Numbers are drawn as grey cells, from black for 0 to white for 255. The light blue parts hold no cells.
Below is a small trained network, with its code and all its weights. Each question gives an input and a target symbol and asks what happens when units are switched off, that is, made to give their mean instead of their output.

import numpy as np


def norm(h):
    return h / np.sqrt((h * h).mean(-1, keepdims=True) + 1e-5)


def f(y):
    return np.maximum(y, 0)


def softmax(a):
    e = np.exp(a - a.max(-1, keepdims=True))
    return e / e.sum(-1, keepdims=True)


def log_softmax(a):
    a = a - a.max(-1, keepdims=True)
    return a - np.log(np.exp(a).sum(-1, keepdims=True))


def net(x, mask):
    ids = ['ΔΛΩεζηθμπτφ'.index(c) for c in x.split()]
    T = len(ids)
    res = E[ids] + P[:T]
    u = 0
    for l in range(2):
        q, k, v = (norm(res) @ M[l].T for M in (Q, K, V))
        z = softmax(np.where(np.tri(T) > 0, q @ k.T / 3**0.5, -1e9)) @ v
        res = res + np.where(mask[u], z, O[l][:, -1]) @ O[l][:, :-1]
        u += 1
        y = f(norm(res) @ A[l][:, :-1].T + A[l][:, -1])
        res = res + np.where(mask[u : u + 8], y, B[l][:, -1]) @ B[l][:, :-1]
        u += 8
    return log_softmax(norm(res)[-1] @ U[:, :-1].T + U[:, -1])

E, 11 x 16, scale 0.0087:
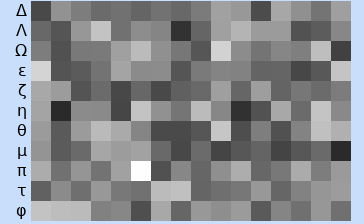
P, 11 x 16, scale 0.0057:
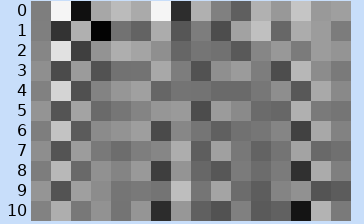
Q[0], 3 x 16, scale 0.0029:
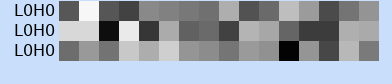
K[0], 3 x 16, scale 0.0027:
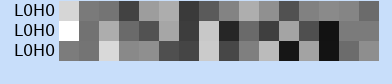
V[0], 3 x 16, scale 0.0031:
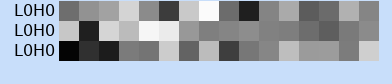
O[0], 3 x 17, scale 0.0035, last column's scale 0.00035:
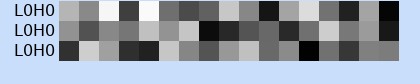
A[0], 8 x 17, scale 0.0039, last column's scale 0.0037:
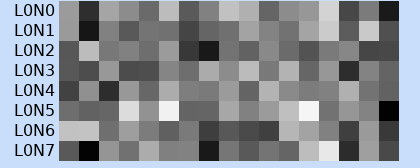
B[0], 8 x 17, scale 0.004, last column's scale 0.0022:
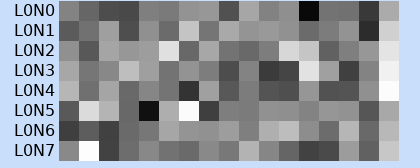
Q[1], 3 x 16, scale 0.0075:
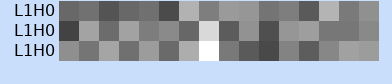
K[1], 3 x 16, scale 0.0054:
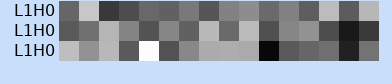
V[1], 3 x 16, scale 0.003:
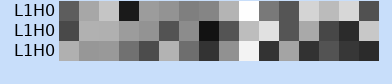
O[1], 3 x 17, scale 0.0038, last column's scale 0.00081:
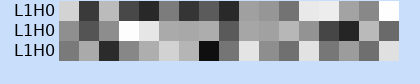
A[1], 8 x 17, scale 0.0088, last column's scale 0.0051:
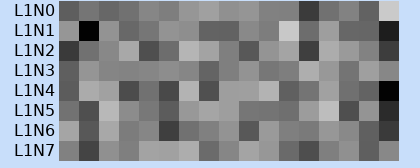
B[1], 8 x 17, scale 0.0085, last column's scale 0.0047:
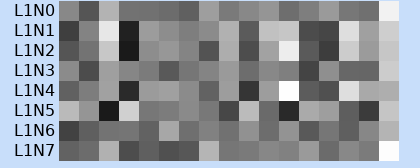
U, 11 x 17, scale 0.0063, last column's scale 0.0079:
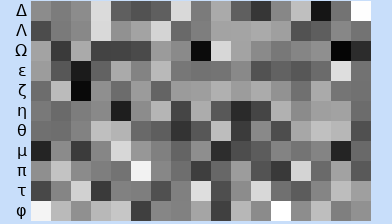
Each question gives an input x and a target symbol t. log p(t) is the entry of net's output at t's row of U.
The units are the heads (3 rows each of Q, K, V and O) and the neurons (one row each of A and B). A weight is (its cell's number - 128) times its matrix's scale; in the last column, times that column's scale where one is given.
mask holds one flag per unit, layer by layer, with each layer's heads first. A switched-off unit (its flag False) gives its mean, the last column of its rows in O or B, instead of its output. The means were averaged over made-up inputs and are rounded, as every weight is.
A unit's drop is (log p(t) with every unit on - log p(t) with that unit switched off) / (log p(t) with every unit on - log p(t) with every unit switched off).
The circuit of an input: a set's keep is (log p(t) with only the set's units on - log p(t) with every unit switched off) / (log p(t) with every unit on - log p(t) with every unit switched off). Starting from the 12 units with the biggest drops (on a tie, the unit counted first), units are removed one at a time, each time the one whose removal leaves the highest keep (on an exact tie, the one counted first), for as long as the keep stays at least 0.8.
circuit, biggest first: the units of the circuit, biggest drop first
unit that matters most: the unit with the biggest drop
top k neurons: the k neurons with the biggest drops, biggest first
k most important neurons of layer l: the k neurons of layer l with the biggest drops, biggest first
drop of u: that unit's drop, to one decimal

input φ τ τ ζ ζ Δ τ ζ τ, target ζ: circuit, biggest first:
(L1H0, L1N1)
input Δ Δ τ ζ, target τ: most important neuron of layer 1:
(L1N1)
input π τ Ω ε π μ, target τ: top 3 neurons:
(L1N1, L0N2, L1N5)
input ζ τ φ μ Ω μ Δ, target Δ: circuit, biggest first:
(L1N2, L1N1)
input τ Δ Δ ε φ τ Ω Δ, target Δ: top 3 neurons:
(L0N3, L1N5, L1N2)
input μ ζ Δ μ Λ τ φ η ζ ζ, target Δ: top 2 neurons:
(L1N2, L1N1)
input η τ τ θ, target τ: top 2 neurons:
(L1N1, L0N1)
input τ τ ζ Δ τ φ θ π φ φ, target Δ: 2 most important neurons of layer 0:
(L0N1, L0N7)
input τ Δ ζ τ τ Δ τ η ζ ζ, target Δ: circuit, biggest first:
(L0N3, L1N2)
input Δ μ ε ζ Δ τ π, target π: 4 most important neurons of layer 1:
(L1N1, L1N2, L1N4, L1N7)
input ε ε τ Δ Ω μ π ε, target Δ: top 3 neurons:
(L0N7, L1N2, L1N1)
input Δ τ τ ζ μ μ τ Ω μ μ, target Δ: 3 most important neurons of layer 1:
(L1N2, L1N1, L1N4)
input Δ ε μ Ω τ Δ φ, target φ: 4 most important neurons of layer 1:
(L1N1, L1N2, L1N7, L1N4)
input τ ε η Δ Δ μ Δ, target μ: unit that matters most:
L1H0
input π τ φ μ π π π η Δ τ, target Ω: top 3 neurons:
(L1N5, L1N2, L0N3)
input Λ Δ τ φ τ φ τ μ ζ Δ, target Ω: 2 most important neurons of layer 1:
(L1N4, L1N5)
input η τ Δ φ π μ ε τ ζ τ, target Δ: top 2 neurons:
(L0N3, L1N5)
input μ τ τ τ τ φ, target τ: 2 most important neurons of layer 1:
(L1N4, L1N6)
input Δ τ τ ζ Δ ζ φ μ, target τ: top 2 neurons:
(L1N1, L1N5)
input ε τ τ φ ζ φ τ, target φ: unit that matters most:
L0H0
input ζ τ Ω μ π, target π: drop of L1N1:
0.2
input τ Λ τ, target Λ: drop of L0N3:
0.1
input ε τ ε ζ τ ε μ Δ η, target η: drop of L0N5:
0.1
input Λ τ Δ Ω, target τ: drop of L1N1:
0.7
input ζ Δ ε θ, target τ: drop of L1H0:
0.0
